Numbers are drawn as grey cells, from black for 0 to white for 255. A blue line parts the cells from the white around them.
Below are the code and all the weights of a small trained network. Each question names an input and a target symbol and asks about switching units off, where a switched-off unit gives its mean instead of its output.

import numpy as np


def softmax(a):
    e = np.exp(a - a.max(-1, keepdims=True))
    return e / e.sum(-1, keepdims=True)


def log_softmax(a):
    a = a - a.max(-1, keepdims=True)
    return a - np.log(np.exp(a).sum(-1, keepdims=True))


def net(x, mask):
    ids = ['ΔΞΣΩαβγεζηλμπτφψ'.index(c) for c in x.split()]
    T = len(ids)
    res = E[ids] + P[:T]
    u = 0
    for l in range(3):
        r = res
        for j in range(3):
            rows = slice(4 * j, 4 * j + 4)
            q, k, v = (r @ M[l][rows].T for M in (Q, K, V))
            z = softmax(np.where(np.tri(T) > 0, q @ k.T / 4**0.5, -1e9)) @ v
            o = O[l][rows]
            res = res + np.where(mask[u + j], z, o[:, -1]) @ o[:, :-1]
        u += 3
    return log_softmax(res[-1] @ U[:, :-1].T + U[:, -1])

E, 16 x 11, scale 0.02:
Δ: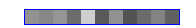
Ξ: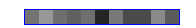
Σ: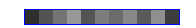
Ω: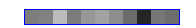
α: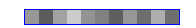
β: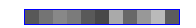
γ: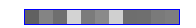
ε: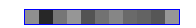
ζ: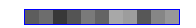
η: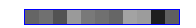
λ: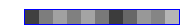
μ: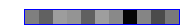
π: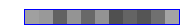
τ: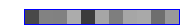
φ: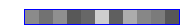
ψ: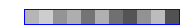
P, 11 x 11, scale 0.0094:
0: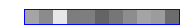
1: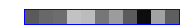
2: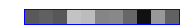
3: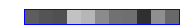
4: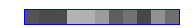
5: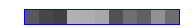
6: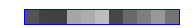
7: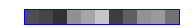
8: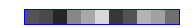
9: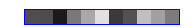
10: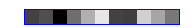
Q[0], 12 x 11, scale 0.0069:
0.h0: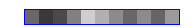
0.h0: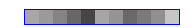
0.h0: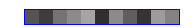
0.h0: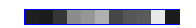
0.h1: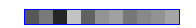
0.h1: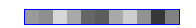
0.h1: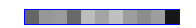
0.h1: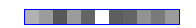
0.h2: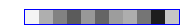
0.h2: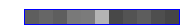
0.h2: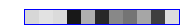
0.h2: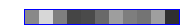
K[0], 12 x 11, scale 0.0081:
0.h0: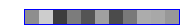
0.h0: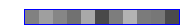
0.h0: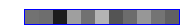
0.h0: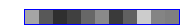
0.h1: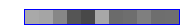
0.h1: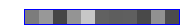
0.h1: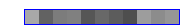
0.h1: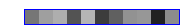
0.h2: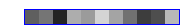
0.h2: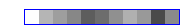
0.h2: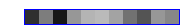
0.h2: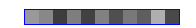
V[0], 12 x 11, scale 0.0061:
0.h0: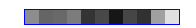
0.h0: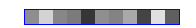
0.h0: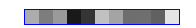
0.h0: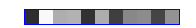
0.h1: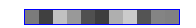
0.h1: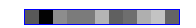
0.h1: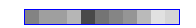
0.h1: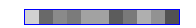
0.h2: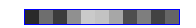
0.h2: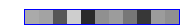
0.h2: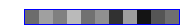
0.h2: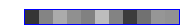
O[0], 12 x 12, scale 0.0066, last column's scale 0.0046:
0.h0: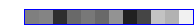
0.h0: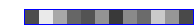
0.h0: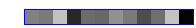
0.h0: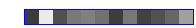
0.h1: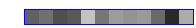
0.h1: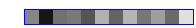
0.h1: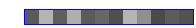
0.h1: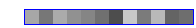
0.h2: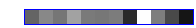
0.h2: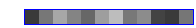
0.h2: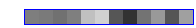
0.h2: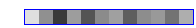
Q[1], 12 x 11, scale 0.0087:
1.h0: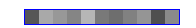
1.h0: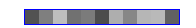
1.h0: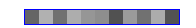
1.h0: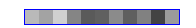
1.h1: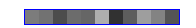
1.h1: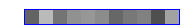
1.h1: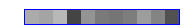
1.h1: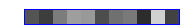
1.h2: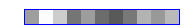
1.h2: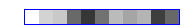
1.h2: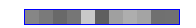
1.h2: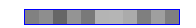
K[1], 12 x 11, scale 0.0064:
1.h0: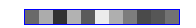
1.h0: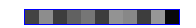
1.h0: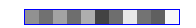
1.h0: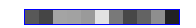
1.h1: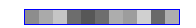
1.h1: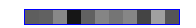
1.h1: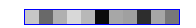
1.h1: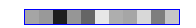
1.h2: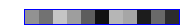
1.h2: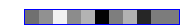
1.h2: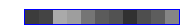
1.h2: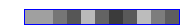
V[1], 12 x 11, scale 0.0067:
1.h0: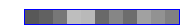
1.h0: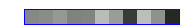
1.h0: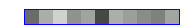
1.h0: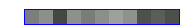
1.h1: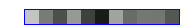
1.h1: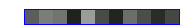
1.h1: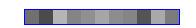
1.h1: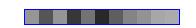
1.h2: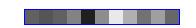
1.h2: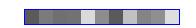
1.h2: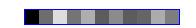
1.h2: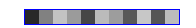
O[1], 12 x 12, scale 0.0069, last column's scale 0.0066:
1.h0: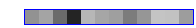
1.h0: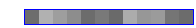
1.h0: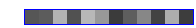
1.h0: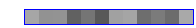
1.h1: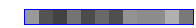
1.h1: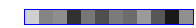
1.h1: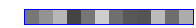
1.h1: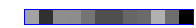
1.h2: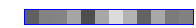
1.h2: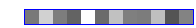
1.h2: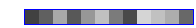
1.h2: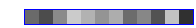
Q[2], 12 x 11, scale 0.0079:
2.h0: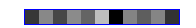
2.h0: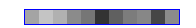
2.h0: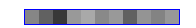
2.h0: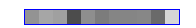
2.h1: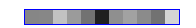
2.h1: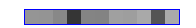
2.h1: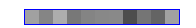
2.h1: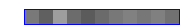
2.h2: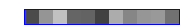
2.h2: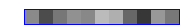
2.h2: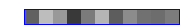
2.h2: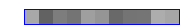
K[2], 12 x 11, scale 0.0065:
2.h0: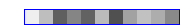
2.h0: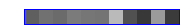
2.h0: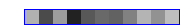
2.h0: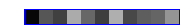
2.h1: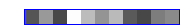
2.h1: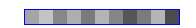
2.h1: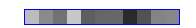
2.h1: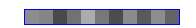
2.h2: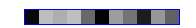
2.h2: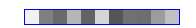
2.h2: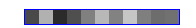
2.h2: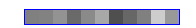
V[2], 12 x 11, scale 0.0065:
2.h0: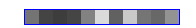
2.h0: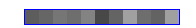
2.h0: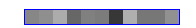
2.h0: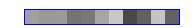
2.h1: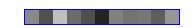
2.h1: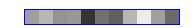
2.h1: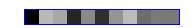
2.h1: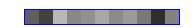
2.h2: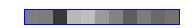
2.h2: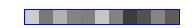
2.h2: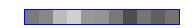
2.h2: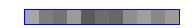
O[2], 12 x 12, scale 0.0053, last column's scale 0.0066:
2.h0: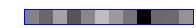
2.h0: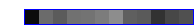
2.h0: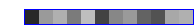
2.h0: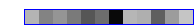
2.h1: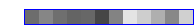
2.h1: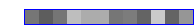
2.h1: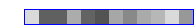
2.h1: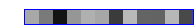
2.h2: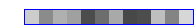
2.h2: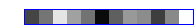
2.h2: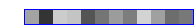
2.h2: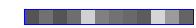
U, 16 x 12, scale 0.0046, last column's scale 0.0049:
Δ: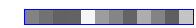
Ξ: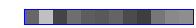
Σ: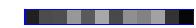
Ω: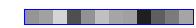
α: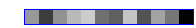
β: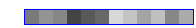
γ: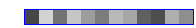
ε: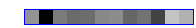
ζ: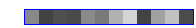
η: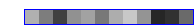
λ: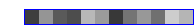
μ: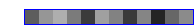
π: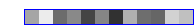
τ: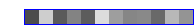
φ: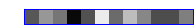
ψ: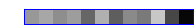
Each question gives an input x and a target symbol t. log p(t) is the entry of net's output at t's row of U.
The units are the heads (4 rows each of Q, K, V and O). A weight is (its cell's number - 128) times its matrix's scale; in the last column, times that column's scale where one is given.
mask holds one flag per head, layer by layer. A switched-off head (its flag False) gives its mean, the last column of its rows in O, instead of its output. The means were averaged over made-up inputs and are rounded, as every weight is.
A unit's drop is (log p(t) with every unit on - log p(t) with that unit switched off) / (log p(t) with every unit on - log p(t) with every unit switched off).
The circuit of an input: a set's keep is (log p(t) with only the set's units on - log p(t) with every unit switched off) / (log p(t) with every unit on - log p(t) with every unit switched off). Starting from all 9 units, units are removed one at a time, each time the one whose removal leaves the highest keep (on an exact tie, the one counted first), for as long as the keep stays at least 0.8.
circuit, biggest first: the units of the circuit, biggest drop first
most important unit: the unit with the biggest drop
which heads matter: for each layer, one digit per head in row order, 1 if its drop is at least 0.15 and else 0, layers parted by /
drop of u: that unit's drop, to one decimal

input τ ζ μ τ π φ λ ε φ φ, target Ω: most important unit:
2.h0
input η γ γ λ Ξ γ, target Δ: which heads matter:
001 / 001 / 000
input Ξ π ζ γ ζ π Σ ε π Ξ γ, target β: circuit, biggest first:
2.h1; 1.h1; 0.h2
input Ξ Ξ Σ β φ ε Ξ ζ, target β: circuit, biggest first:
1.h2; 2.h1; 1.h1
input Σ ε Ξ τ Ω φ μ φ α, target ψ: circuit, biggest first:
1.h0; 0.h2; 2.h0
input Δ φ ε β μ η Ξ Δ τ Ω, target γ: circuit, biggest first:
1.h2; 1.h1
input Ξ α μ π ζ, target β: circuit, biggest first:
2.h1; 1.h1
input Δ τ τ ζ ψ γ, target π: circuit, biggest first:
0.h0; 2.h0
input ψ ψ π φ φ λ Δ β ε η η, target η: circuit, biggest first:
0.h0; 1.h2
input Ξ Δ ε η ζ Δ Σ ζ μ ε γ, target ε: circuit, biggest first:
0.h0; 1.h2
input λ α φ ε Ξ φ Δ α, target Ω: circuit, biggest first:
2.h1; 2.h0; 0.h0
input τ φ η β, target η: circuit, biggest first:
0.h0; 1.h1; 0.h1
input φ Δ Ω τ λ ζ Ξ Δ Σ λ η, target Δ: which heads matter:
000 / 001 / 000
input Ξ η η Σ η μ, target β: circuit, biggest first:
2.h1; 1.h0; 1.h1
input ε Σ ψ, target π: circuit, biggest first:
2.h0
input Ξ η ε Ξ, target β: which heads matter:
010 / 011 / 010
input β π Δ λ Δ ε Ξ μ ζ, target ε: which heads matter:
100 / 101 / 000
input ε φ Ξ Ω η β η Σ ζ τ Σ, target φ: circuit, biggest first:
2.h1; 0.h0; 2.h0
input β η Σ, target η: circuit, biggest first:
0.h0; 1.h1
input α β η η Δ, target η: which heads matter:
100 / 010 / 000
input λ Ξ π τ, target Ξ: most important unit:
0.h2
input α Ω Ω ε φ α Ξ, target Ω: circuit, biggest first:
1.h1; 0.h2; 2.h1; 2.h0
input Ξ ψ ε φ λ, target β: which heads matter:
000 / 011 / 010
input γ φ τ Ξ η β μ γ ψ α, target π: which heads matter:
100 / 100 / 100
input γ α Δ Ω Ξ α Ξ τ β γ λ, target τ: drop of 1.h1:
0.4
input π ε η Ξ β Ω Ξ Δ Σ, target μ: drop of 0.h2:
0.4
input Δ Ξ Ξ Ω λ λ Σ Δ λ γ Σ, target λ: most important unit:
1.h0
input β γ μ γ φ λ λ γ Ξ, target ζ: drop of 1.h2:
0.1
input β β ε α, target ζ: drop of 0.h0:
0.1
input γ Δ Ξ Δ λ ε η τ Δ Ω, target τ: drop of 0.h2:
0.5
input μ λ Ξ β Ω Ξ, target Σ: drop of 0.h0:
0.1
